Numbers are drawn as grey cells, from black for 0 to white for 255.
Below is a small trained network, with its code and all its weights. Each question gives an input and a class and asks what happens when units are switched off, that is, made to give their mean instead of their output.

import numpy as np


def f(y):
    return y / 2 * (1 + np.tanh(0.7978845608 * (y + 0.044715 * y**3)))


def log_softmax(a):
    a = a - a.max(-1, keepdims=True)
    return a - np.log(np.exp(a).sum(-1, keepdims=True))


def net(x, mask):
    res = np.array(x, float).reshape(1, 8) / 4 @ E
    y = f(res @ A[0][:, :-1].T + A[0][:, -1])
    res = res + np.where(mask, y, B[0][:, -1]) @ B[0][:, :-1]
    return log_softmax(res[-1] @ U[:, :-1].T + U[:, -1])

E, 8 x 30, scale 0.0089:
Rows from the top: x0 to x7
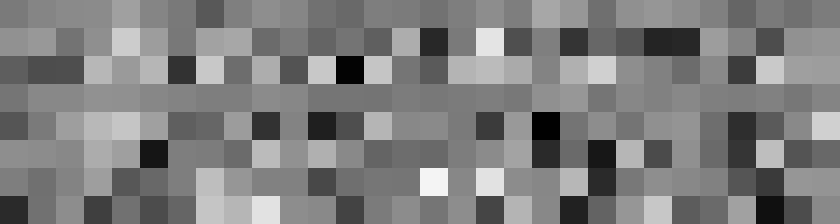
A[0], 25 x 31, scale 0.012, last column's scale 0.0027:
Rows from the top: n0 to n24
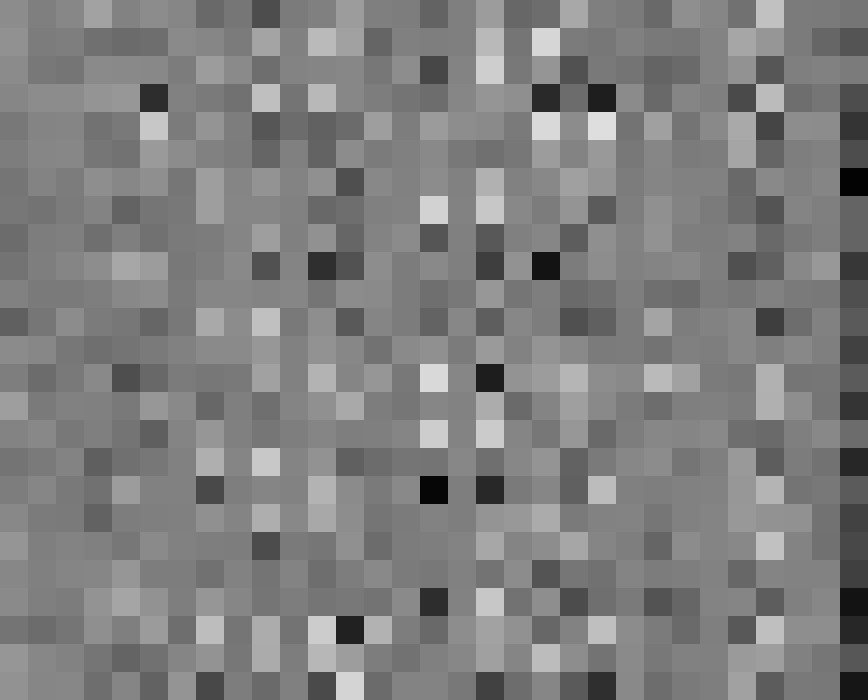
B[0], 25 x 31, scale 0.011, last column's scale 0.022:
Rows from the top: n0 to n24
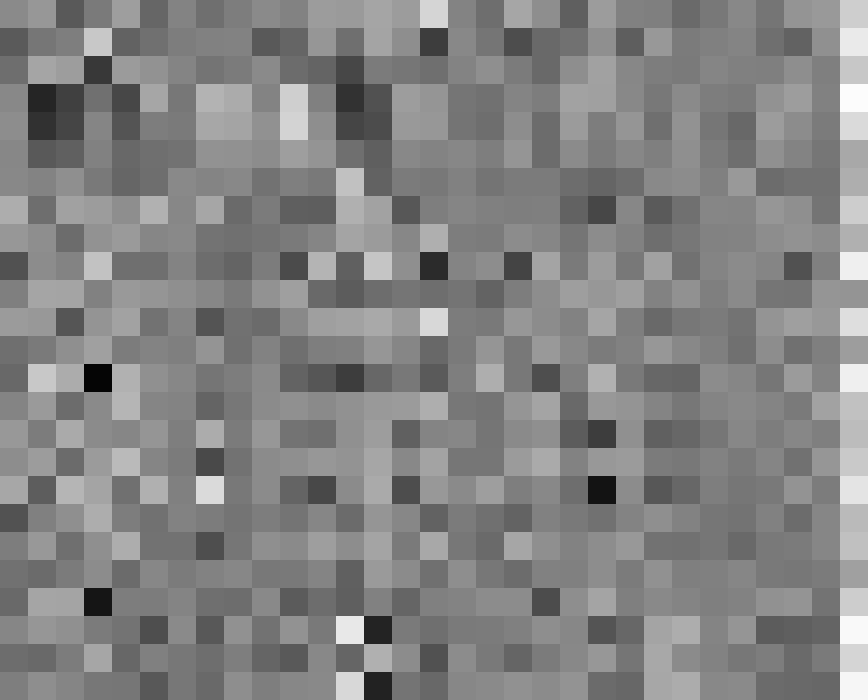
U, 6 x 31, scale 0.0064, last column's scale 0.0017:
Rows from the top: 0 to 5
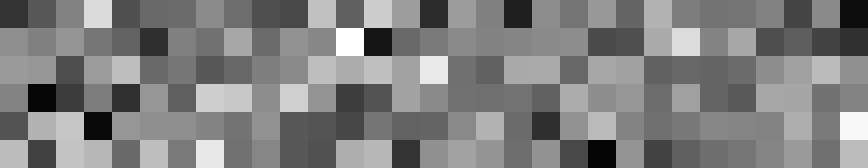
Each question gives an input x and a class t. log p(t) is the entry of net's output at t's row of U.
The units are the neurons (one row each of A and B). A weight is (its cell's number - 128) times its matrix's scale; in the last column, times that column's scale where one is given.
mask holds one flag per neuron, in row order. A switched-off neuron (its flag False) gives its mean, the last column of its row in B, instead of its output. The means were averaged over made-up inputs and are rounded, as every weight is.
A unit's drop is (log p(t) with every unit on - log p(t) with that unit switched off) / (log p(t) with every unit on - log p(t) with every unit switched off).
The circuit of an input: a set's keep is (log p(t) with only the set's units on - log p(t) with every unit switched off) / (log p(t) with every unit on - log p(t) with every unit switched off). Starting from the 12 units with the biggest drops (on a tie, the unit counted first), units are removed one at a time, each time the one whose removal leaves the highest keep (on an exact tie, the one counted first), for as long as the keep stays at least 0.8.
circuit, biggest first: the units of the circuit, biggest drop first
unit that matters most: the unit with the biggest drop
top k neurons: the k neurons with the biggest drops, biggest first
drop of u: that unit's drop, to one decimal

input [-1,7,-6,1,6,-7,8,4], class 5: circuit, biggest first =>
[n7]
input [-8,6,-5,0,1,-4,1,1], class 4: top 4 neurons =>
[n22, n2, n21, n3]
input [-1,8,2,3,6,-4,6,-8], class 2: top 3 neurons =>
[n0, n13, n19]
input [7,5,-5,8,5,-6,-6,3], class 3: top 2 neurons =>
[n4, n22]
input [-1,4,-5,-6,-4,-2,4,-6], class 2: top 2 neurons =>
[n22, n14]
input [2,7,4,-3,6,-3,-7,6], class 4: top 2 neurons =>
[n21, n2]
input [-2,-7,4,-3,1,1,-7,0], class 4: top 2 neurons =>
[n13, n7]
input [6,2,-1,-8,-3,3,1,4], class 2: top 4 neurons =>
[n9, n11, n4, n16]
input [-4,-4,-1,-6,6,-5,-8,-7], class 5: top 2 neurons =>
[n17, n11]
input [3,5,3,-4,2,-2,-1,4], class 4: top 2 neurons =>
[n21, n2]
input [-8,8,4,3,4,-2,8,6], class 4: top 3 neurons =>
[n21, n2, n17]
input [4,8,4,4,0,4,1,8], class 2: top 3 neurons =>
[n11, n16, n13]
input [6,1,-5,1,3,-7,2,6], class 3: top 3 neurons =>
[n4, n22, n5]
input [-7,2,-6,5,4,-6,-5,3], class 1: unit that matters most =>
n24
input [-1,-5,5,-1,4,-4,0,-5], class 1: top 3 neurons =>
[n22, n11, n3]
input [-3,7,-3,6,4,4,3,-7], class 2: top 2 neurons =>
[n0, n13]
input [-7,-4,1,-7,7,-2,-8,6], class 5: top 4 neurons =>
[n17, n1, n23, n8]
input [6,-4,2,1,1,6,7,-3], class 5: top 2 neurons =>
[n7, n15]
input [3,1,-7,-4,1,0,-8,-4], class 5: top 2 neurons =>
[n17, n22]
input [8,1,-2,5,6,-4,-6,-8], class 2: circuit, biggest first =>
[n0]
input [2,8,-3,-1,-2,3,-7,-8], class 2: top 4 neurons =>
[n0, n13, n14, n19]
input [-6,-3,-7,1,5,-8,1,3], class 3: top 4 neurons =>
[n4, n22, n5, n6]
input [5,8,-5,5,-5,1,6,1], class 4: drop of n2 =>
0.2
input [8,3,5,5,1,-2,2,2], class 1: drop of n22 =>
0.1
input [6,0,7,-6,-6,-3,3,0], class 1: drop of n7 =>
0.0
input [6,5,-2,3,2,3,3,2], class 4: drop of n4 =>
0.1
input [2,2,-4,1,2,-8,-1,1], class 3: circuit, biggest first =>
[n4]
